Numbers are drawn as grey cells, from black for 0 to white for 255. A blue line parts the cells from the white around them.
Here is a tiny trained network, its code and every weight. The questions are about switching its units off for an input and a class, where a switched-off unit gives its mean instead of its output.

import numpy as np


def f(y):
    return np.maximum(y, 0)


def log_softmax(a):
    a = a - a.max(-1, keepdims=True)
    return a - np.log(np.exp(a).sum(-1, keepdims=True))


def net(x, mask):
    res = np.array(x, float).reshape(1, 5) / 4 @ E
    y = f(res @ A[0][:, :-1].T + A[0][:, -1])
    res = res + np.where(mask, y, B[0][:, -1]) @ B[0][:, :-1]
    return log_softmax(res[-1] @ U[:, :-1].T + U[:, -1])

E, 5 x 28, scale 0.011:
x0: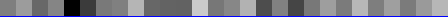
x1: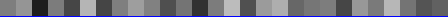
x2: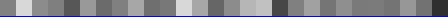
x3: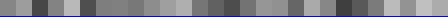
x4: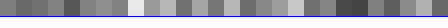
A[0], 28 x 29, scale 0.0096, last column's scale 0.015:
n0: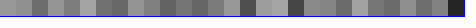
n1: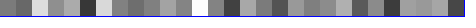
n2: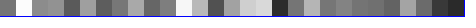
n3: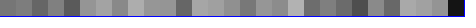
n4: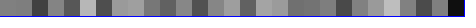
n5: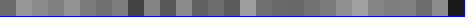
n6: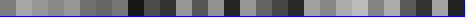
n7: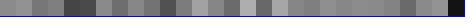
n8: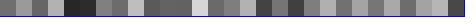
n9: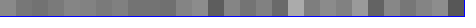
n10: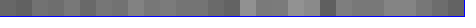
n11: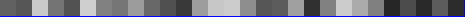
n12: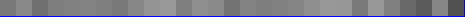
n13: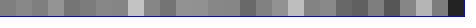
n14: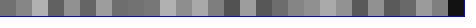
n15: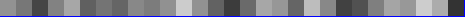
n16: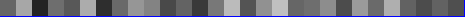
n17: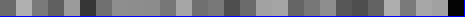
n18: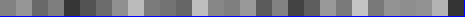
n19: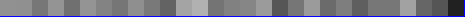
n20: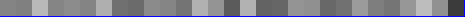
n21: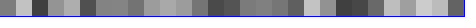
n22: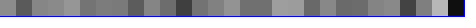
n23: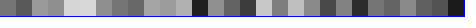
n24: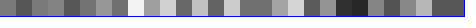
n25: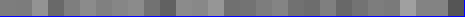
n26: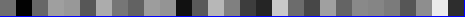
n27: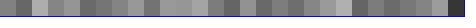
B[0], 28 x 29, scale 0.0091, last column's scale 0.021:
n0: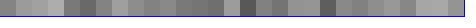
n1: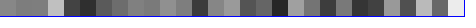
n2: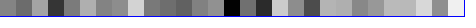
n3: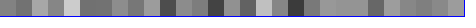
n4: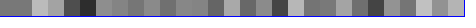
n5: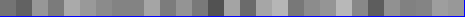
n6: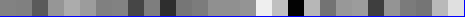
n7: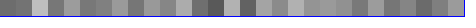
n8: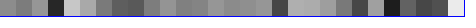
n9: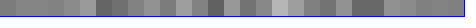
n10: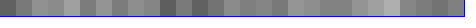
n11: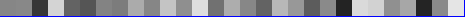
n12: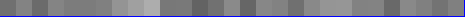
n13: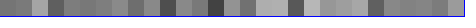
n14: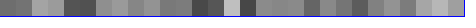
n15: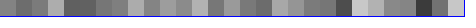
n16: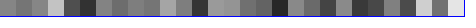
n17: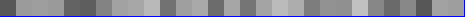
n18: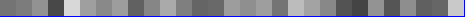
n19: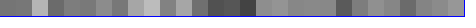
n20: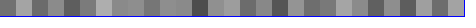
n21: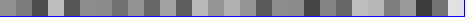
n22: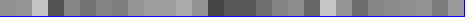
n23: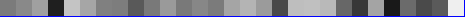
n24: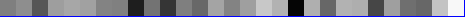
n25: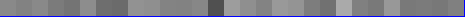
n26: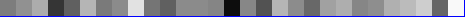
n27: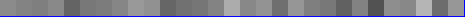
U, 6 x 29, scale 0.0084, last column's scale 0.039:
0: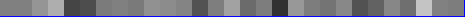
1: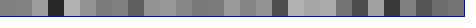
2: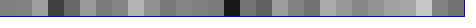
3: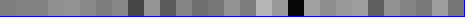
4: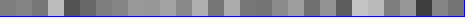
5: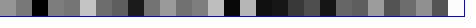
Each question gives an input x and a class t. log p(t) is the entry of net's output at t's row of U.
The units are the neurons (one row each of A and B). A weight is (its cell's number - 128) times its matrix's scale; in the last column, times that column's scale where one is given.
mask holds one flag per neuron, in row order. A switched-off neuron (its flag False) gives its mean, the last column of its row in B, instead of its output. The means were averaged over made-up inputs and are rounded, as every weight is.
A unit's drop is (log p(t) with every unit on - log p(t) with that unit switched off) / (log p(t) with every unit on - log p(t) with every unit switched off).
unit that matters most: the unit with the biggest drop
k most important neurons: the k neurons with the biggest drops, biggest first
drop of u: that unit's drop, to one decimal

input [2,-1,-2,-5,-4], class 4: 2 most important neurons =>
(n11 n24)
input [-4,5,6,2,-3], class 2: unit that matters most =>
n2
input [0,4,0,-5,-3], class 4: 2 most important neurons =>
(n11 n1)
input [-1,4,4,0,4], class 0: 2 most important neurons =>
(n26 n16)
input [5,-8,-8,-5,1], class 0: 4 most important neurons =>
(n1 n2 n20 n14)
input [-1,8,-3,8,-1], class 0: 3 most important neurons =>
(n16 n4 n11)
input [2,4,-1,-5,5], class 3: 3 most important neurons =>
(n24 n21 n1)
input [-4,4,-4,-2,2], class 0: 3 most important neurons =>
(n2 n8 n16)
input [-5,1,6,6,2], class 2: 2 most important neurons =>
(n2 n11)
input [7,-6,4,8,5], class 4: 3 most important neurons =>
(n21 n15 n23)
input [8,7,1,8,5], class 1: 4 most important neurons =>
(n8 n18 n11 n1)
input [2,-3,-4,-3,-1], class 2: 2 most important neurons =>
(n26 n16)
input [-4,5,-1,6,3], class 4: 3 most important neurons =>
(n21 n15 n1)
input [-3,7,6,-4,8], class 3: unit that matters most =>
n24
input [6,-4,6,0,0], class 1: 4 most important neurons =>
(n8 n26 n18 n7)
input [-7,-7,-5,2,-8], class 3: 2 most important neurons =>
(n6 n16)
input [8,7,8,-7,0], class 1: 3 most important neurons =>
(n8 n18 n26)
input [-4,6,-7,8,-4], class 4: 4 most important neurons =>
(n21 n15 n2 n17)
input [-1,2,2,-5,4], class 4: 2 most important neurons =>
(n11 n6)
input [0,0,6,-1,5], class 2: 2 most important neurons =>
(n2 n6)
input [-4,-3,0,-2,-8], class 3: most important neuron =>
(n6)
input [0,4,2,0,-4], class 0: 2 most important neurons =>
(n24 n16)
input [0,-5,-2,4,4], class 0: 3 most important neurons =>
(n1 n11 n6)
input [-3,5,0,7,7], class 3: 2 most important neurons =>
(n24 n11)
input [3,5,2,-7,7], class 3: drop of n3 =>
0.2
